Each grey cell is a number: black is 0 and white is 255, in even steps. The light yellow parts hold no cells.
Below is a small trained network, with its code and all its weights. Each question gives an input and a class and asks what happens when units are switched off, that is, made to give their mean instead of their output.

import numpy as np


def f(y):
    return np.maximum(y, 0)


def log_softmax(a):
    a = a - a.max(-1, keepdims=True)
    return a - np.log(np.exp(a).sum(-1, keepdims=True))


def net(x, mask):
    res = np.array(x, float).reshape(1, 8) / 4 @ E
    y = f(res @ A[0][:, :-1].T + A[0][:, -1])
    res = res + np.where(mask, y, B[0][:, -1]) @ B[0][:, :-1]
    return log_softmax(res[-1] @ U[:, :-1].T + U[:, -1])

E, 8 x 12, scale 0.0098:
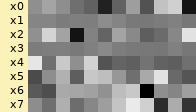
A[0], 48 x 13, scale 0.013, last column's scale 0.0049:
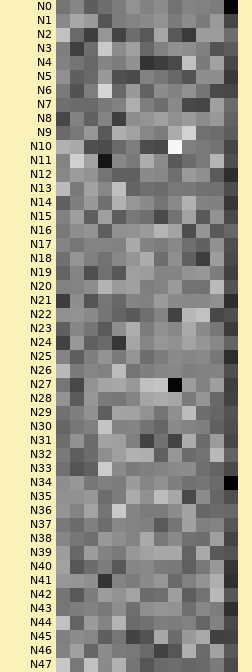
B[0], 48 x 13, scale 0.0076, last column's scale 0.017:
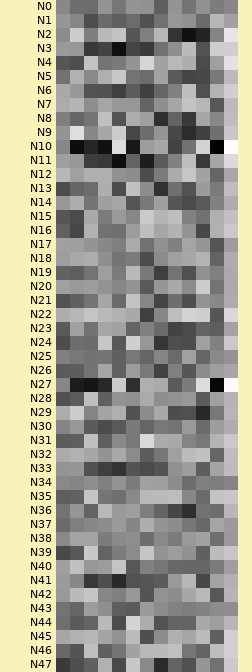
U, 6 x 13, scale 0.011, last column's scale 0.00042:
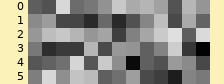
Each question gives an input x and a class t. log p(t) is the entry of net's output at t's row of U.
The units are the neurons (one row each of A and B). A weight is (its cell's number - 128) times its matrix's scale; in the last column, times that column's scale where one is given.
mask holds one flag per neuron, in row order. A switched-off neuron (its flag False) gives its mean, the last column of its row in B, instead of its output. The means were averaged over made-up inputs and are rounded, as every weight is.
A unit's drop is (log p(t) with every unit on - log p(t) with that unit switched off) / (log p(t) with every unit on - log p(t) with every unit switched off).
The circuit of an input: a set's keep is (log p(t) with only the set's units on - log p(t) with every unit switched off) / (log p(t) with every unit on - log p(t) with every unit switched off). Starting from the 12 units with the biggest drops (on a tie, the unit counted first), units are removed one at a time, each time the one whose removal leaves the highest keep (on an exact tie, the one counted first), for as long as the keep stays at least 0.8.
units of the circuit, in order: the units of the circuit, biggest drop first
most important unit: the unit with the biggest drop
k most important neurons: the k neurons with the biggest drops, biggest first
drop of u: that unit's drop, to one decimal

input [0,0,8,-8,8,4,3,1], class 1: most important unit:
N11
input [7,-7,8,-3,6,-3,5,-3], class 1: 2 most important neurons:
[N11, N41]
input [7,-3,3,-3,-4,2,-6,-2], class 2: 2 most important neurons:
[N22, N27]
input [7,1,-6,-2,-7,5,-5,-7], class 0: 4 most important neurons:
[N4, N15, N46, N31]
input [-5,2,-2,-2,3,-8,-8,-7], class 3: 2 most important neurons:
[N10, N9]
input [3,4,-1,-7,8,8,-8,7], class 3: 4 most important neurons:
[N10, N2, N24, N8]
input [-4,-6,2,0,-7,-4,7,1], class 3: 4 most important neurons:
[N27, N47, N13, N44]
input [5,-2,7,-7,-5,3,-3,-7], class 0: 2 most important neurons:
[N46, N4]
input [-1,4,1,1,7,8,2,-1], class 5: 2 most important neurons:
[N9, N29]
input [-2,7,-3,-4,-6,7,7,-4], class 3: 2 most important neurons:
[N27, N2]
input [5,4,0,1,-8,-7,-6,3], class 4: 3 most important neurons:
[N24, N27, N8]
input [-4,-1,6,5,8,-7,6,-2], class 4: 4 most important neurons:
[N47, N10, N44, N13]
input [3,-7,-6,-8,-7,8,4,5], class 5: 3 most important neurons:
[N9, N29, N14]
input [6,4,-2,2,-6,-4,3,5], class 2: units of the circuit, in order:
[N22]
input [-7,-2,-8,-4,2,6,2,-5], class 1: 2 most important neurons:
[N3, N33]
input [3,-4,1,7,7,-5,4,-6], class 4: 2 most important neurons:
[N47, N13]
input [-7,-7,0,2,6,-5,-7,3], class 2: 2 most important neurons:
[N27, N42]
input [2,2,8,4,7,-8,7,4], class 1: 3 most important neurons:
[N11, N41, N10]
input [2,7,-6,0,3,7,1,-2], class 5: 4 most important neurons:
[N9, N29, N11, N36]
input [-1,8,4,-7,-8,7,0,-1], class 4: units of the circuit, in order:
[N24]
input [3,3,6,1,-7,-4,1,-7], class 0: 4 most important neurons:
[N46, N4, N15, N31]
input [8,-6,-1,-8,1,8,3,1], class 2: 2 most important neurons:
[N22, N45]
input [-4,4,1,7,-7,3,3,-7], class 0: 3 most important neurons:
[N4, N46, N31]
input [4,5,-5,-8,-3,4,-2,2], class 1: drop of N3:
0.1
